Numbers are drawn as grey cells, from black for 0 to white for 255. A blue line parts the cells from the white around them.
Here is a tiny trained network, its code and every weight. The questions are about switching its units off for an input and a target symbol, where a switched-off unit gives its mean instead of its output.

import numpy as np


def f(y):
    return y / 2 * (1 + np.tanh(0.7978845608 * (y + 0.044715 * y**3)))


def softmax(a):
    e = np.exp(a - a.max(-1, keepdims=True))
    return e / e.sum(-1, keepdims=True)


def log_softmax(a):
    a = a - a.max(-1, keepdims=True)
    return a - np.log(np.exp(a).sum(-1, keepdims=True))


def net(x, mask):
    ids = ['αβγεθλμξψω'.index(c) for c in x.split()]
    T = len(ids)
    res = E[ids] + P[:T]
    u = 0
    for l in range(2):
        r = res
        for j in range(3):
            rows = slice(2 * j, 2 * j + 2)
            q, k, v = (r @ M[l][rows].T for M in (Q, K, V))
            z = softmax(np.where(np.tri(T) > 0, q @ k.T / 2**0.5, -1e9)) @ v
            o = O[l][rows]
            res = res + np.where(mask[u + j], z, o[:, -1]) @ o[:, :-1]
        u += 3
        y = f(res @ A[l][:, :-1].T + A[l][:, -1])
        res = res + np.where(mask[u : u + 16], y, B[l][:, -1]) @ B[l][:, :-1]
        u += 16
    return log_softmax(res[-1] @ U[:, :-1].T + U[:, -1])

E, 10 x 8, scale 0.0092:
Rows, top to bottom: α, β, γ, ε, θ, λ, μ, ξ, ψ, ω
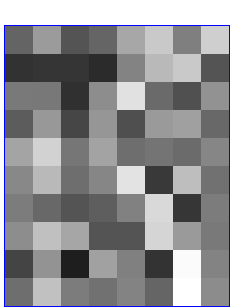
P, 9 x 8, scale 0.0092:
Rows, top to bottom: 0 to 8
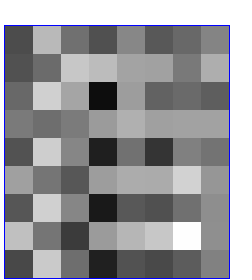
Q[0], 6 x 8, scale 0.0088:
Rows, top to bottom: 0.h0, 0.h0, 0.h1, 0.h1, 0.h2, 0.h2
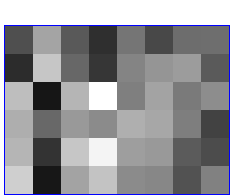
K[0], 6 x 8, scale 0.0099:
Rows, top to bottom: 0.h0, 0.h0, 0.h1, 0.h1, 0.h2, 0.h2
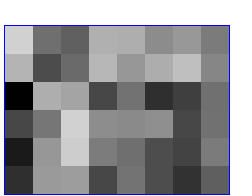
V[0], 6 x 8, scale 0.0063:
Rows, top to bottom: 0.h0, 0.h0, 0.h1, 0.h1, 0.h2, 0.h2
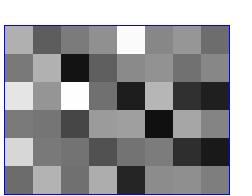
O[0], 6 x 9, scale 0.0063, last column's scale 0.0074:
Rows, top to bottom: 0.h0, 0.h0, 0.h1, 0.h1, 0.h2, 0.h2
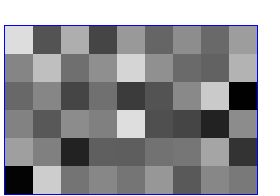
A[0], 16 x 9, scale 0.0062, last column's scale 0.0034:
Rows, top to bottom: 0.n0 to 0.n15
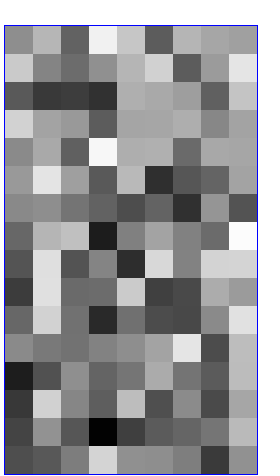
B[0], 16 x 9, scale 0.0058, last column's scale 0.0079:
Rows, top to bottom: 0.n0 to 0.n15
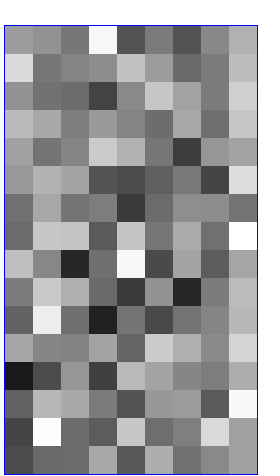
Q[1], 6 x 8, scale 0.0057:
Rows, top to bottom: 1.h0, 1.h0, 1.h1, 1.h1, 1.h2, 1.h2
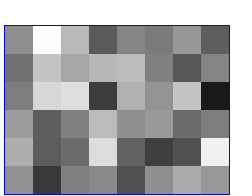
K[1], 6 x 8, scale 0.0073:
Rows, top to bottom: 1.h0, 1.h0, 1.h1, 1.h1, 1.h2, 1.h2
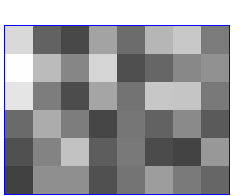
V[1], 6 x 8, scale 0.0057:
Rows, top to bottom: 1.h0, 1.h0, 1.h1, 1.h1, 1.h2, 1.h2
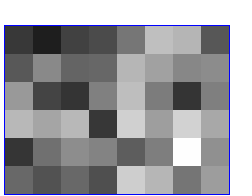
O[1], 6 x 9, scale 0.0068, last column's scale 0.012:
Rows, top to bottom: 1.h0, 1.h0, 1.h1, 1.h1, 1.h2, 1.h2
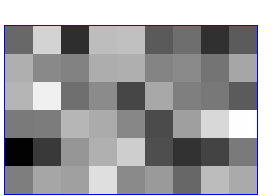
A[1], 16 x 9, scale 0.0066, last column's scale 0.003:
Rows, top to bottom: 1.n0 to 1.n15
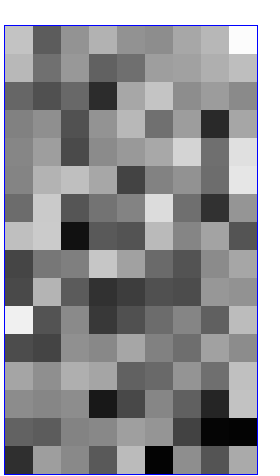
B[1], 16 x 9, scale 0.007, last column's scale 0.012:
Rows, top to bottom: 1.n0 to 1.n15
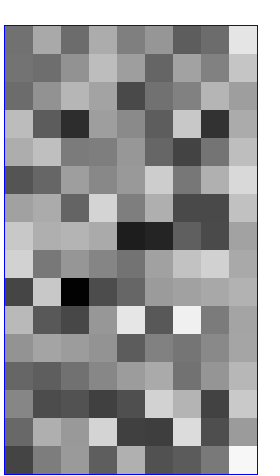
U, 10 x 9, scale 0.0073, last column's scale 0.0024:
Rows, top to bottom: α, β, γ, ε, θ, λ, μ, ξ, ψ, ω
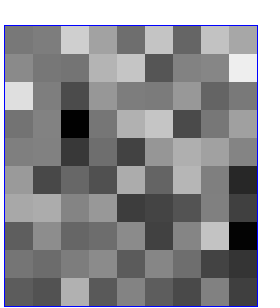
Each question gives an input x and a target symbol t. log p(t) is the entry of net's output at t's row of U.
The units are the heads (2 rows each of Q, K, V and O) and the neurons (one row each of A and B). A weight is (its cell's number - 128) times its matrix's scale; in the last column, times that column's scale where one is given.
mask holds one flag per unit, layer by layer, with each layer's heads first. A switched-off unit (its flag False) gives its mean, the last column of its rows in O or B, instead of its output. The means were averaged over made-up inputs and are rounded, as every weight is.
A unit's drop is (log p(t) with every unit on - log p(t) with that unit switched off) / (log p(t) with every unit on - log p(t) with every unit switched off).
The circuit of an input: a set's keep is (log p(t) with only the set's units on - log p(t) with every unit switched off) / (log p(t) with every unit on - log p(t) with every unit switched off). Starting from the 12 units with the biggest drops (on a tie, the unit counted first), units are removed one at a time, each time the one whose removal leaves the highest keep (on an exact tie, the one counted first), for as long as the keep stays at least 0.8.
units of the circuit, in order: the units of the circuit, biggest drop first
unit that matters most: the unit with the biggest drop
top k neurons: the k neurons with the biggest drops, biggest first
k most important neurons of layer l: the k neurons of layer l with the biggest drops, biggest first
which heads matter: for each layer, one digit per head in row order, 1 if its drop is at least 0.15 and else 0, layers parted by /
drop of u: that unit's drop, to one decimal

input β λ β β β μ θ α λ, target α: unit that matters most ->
1.n5
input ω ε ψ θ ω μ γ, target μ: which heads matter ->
000 / 011
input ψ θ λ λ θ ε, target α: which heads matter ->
000 / 100
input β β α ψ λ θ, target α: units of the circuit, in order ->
1.h0; 1.n3; 0.n0
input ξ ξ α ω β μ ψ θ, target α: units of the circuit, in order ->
1.h0; 0.n0; 1.n3
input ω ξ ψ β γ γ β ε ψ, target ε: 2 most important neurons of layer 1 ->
1.n9; 1.n6
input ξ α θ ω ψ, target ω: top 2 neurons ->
1.n15; 0.n11
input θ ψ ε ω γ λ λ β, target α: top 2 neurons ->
0.n5; 0.n10
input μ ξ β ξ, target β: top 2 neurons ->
0.n8; 0.n9
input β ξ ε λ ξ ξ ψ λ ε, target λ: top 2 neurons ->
0.n0; 1.n10
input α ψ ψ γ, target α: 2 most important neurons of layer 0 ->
0.n4; 0.n8
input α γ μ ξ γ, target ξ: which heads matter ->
010 / 000
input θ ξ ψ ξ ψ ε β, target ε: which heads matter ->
000 / 010
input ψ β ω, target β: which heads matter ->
000 / 101
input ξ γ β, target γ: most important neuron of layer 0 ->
0.n7
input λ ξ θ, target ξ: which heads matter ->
010 / 000
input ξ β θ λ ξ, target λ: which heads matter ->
000 / 000
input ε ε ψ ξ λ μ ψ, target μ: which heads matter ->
000 / 010
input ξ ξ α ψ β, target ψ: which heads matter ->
010 / 010
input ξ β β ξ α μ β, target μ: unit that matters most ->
1.n7
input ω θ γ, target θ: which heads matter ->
000 / 101
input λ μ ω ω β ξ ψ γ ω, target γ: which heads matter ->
100 / 011
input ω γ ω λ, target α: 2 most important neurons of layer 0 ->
0.n8; 0.n0
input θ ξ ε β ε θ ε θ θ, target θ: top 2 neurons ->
1.n9; 1.n13
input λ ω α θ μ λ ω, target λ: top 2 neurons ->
1.n10; 0.n0
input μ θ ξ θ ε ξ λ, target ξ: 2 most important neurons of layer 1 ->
1.n9; 1.n15
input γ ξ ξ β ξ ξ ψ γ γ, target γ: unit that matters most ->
1.h1
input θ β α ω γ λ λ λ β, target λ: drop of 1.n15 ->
0.0
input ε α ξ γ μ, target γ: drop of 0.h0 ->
0.1
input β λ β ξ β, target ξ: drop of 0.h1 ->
0.3
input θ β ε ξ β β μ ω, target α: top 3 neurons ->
0.n0; 0.n12; 1.n10
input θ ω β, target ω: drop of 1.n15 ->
0.2
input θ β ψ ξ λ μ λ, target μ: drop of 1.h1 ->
0.4
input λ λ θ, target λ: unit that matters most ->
1.n10
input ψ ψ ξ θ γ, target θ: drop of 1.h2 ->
0.3
